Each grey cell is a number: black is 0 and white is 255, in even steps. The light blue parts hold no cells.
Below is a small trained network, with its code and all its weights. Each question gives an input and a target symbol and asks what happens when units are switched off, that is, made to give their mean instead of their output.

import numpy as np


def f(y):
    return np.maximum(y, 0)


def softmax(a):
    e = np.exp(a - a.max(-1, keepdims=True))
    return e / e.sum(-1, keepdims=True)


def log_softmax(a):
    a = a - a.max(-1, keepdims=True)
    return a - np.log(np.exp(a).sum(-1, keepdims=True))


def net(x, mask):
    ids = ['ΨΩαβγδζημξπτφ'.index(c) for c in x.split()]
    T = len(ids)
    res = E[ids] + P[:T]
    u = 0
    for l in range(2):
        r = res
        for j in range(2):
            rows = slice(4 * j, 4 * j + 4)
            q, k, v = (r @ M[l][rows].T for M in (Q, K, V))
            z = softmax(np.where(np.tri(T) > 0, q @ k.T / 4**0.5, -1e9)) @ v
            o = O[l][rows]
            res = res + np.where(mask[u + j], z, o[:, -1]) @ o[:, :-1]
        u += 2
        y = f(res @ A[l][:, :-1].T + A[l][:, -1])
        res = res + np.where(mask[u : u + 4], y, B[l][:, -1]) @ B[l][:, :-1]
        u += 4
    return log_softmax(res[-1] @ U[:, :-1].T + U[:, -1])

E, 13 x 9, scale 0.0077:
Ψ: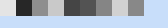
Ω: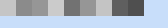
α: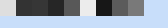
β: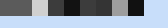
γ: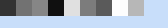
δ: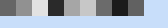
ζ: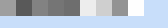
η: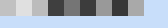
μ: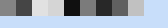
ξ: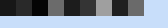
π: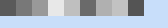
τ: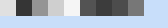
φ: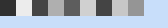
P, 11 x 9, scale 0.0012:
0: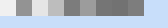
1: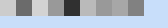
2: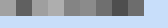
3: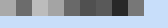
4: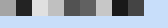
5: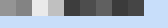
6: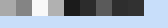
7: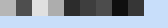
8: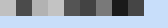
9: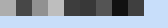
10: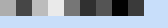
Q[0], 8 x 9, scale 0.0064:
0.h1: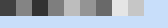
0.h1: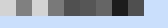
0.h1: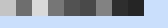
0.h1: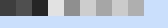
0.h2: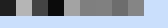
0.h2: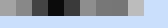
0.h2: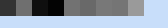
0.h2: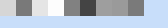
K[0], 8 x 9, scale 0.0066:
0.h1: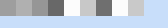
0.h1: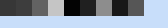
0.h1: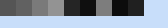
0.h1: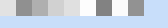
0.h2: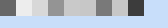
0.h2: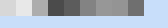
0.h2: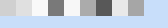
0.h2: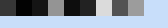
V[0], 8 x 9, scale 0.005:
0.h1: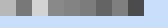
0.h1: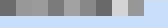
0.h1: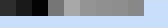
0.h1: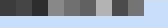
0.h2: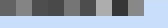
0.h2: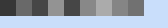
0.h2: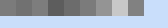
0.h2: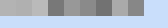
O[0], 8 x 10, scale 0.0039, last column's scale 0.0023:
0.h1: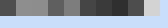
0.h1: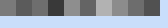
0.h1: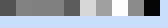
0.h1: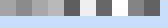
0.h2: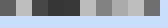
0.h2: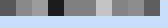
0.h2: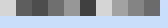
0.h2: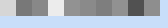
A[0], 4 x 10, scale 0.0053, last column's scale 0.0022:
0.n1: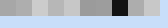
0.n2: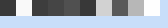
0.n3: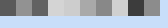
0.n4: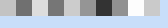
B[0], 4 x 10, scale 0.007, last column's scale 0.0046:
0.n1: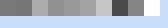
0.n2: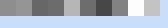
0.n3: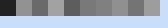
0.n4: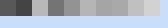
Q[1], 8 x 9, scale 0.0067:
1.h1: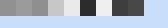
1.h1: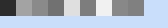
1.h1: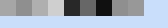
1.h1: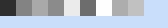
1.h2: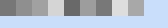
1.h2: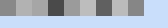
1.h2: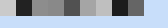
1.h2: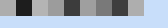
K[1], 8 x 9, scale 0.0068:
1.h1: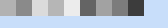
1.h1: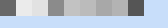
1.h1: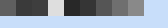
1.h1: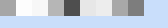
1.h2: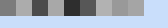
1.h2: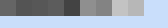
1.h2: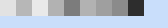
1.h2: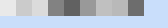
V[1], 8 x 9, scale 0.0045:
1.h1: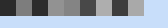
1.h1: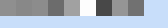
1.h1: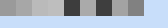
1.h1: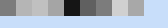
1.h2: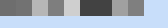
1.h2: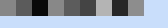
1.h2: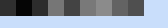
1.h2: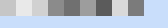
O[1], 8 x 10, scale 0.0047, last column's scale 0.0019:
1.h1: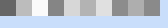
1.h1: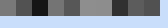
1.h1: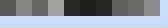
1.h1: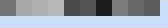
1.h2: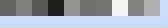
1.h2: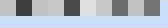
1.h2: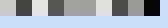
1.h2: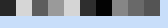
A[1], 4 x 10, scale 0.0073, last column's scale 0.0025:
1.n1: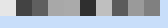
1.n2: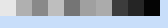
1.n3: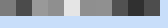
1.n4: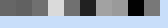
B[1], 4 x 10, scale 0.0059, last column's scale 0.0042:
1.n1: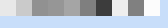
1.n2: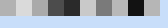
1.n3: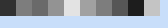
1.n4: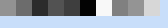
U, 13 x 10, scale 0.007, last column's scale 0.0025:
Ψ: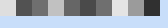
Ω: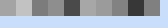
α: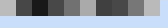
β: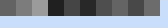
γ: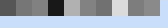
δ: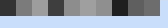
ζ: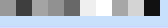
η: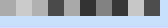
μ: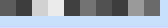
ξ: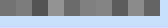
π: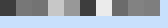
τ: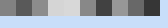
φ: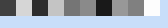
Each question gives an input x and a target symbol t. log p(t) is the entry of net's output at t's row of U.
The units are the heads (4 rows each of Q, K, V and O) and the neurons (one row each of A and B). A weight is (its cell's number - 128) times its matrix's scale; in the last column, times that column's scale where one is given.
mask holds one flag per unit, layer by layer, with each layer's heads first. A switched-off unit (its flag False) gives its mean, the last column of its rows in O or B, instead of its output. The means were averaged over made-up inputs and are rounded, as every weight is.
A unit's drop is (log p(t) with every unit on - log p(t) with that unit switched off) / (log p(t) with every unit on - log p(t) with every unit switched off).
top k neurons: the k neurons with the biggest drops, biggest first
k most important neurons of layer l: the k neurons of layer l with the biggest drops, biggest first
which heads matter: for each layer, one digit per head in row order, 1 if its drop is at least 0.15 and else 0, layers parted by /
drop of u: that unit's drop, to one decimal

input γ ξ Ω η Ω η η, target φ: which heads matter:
10 / 11
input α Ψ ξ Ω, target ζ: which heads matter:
11 / 01
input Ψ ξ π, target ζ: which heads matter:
01 / 01
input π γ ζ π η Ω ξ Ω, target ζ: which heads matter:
11 / 00
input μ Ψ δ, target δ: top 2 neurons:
[1.n3 0.n1]
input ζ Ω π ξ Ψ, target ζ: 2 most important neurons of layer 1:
[1.n1 1.n3]
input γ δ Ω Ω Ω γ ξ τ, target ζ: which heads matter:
11 / 00
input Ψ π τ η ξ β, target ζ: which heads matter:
10 / 11
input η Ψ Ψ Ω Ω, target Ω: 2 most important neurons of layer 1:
[1.n2 1.n1]
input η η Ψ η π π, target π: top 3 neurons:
[1.n4 0.n3 0.n2]
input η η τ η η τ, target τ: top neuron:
[1.n3]
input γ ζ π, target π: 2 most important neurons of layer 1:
[1.n4 1.n1]
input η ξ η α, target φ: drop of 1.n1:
-0.1
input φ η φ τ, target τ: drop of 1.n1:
0.3
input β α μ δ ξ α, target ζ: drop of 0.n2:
0.1
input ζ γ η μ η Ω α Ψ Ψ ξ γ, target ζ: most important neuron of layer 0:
[0.n2]
